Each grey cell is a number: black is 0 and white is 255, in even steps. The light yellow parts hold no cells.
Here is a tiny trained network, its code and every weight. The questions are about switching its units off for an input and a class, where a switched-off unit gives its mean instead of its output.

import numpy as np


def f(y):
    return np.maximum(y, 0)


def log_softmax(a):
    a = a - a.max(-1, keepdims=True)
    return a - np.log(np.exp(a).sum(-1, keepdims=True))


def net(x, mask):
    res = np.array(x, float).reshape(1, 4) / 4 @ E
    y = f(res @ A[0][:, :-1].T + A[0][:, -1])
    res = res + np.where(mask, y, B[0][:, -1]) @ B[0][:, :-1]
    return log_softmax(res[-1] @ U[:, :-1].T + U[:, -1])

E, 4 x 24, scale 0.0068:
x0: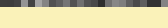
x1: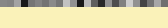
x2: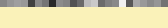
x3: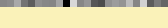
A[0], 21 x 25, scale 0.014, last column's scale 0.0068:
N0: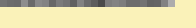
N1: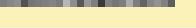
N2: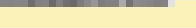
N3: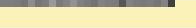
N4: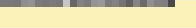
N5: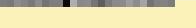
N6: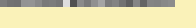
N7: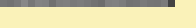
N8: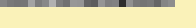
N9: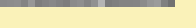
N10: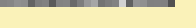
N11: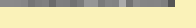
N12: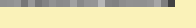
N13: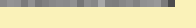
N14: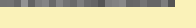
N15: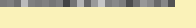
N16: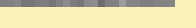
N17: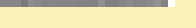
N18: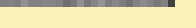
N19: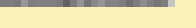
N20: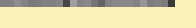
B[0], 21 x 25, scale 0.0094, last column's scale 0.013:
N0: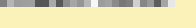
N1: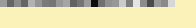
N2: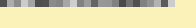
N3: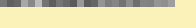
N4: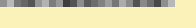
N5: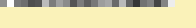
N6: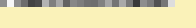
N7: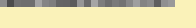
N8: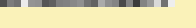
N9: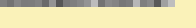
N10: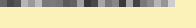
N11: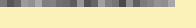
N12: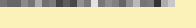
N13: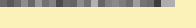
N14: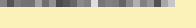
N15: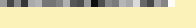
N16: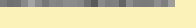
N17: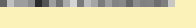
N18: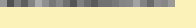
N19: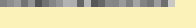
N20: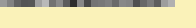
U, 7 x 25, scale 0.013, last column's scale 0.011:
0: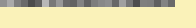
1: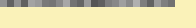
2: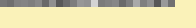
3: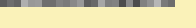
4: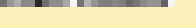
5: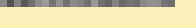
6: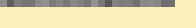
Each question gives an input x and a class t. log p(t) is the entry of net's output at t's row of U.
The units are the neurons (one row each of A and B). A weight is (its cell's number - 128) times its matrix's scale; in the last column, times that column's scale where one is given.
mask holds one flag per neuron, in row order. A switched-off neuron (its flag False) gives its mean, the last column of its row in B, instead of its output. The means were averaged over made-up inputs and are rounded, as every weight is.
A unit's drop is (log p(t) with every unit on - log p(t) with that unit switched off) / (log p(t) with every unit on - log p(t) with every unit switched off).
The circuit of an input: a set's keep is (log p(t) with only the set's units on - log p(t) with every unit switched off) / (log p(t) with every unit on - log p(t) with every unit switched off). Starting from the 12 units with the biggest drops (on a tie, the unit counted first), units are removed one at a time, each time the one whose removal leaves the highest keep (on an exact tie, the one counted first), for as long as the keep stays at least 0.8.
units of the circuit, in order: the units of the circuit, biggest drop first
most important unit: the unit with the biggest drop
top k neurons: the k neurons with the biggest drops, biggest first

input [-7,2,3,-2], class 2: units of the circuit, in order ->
N12
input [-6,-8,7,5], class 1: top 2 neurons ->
N15; N8
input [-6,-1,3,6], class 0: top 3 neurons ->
N5; N0; N20
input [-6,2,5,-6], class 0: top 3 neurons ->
N6; N4; N0
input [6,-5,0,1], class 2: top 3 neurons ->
N0; N14; N1
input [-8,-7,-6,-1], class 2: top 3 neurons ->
N12; N9; N1
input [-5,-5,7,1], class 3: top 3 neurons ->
N10; N2; N1
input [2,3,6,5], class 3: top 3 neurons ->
N10; N6; N2
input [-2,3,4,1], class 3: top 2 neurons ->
N15; N0
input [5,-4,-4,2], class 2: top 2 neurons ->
N0; N1
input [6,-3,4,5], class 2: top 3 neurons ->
N0; N14; N6
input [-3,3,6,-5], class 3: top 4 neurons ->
N10; N5; N2; N11
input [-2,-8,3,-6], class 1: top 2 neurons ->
N15; N5
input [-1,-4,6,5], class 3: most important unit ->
N10
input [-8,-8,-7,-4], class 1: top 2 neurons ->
N15; N0
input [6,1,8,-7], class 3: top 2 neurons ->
N10; N5
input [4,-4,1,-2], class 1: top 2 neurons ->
N15; N12
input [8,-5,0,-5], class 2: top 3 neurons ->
N0; N14; N5
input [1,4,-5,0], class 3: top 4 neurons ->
N15; N8; N19; N3
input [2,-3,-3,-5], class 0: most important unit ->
N6
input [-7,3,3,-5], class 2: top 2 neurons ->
N12; N5
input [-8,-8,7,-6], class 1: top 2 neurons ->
N15; N0
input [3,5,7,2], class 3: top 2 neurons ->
N10; N15
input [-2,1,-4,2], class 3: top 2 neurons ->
N0; N8
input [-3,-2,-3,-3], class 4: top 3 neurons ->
N5; N10; N20
